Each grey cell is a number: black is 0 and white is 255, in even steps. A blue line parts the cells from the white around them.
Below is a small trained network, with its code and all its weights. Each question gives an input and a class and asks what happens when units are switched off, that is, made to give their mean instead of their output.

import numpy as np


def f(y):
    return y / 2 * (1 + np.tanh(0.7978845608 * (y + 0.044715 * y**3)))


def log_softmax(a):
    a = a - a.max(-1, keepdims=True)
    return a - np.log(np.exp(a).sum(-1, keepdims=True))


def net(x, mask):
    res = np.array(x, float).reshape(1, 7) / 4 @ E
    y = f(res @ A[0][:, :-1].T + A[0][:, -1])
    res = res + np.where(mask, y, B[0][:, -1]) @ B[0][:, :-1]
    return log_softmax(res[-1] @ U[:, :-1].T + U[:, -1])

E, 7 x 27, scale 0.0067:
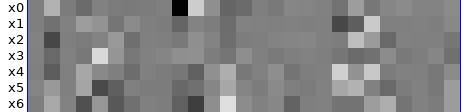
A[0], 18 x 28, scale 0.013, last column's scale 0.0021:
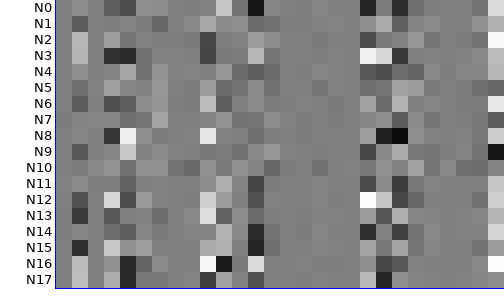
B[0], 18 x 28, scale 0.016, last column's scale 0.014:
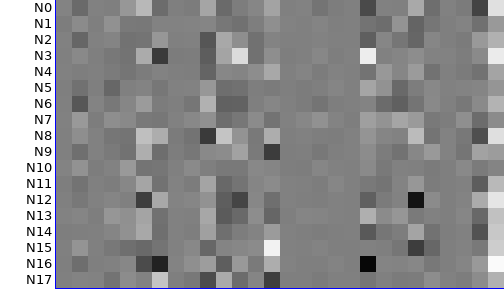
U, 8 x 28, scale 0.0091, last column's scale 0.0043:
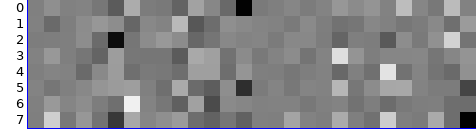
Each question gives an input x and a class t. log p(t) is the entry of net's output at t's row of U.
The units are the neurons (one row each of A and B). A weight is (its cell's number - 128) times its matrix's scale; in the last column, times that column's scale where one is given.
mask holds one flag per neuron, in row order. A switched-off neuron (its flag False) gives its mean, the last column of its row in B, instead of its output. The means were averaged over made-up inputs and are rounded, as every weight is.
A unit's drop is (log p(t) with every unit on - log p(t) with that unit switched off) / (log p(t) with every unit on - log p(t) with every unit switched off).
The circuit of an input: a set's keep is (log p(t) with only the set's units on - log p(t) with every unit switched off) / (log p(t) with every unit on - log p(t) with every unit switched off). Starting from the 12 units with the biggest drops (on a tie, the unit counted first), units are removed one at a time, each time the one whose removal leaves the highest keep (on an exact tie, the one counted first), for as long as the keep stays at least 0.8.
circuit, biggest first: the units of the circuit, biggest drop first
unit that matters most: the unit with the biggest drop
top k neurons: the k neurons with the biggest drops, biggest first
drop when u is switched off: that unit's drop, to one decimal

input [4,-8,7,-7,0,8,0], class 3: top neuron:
[N3]
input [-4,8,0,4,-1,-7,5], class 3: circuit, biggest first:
[N16, N0]
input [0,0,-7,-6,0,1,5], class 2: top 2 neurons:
[N16, N8]
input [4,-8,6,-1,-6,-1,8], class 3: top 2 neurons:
[N3, N16]
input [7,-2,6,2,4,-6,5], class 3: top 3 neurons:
[N12, N16, N17]
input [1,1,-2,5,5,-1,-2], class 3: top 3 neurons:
[N16, N12, N0]
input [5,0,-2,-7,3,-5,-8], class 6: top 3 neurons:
[N17, N16, N12]
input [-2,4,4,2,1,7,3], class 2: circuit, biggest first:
[N8, N0]
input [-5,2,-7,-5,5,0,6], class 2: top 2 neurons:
[N16, N0]
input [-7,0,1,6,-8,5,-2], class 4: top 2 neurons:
[N8, N4]
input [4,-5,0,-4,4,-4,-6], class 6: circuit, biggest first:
[N16, N12]
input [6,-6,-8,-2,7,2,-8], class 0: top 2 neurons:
[N12, N17]
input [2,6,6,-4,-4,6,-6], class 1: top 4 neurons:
[N0, N8, N14, N11]
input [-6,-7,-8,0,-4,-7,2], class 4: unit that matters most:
N8
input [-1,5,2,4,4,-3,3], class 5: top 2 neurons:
[N16, N3]
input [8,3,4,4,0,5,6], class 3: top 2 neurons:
[N12, N3]
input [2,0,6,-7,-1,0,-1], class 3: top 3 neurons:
[N16, N3, N6]
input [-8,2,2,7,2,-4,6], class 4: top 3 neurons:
[N8, N12, N16]
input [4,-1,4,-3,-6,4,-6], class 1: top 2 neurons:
[N12, N8]
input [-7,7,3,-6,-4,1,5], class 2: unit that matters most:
N0
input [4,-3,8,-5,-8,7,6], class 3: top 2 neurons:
[N3, N16]
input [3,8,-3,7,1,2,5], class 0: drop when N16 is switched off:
0.2
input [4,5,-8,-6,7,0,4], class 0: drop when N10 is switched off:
0.0
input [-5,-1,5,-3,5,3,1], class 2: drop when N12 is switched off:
0.1
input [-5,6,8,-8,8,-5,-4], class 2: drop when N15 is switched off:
0.2
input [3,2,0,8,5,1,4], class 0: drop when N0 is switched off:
0.2
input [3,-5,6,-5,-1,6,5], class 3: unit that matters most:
N3
